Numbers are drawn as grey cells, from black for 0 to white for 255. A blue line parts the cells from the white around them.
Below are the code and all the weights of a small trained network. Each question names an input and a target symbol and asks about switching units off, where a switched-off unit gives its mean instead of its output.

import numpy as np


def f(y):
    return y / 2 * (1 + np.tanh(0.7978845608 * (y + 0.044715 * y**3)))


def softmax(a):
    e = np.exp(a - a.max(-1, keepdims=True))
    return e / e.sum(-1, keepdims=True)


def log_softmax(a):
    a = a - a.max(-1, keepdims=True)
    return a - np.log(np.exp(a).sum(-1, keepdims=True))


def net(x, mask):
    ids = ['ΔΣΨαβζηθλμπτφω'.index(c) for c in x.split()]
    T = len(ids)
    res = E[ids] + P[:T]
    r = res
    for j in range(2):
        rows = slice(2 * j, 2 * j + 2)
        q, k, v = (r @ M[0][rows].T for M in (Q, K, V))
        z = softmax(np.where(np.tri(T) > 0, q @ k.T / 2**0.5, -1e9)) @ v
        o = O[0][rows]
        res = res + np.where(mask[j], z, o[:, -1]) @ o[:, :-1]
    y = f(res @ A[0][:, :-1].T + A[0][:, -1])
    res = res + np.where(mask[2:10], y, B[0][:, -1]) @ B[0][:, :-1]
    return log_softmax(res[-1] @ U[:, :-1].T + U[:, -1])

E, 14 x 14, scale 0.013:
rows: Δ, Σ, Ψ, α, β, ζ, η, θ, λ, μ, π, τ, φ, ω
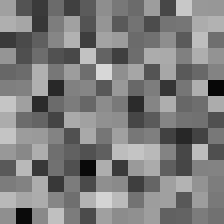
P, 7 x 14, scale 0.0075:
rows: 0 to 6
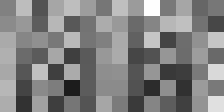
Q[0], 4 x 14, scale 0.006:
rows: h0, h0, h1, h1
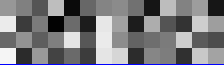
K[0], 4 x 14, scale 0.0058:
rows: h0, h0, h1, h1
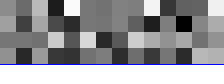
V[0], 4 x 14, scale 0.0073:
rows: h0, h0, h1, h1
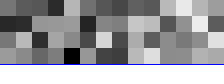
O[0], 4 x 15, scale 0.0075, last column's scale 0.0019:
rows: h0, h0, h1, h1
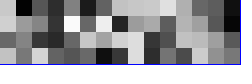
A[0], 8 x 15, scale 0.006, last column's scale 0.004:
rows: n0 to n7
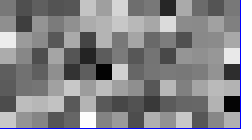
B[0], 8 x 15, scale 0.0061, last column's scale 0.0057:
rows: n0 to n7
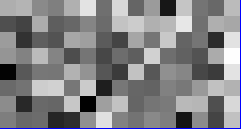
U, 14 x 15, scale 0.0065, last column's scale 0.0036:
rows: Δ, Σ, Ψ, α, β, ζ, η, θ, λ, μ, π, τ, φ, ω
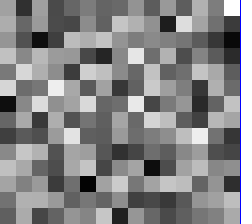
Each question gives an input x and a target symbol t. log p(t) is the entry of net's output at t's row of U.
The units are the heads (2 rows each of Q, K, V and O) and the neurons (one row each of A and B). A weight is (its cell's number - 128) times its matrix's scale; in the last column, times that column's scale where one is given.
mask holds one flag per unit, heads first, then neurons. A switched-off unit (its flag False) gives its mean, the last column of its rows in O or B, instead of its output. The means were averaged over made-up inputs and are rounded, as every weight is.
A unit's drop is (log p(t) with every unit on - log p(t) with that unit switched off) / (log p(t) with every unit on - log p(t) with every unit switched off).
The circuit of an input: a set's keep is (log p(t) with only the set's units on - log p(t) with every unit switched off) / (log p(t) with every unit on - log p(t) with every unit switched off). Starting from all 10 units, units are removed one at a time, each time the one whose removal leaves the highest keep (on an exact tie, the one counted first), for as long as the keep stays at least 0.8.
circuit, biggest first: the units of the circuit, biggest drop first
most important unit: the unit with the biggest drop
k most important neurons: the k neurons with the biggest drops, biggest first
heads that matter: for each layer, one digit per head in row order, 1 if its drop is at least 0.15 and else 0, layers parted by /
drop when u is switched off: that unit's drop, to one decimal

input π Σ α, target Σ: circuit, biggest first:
(h1 h0 n1)
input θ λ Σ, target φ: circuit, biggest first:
(h0)
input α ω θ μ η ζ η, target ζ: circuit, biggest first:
(h1 n3)
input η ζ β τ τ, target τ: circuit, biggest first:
(h0 h1)
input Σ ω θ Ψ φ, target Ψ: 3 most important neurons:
(n2 n7 n3)
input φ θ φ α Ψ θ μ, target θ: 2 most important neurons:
(n6 n2)
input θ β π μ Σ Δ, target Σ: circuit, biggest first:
(h1 n0)
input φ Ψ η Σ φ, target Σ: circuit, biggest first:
(h1 n1 n0)
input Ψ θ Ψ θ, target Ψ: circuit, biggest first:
(h0 h1)
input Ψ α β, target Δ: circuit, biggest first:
(h1 h0)
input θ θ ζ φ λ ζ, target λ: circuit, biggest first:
(n6 h0)
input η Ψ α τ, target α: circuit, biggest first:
(h1 h0 n7)
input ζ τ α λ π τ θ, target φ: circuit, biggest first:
(h0 n2)
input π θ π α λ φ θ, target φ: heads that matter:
10
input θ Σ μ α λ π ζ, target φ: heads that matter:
10
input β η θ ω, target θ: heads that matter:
11
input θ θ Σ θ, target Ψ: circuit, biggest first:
(h1)
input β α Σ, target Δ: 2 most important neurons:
(n2 n0)
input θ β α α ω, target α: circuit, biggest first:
(h1 h0)
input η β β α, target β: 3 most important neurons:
(n2 n6 n4)
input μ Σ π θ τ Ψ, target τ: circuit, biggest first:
(h0 n1)
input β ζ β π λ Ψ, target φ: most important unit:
n5
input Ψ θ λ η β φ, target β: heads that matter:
01
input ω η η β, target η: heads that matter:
11
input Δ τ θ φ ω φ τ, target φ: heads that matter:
10
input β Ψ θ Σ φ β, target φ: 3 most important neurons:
(n4 n5 n2)
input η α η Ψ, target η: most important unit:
n4
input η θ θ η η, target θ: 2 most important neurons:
(n3 n2)
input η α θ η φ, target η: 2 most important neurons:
(n4 n1)
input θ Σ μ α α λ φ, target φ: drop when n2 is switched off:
0.2
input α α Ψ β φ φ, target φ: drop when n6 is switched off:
0.3
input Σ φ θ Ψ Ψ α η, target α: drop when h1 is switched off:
0.8
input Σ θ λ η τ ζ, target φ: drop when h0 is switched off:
0.2
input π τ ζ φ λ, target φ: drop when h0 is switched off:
1.2
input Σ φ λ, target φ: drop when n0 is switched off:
0.0
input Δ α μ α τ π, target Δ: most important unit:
h1
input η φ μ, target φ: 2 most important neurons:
(n2 n1)
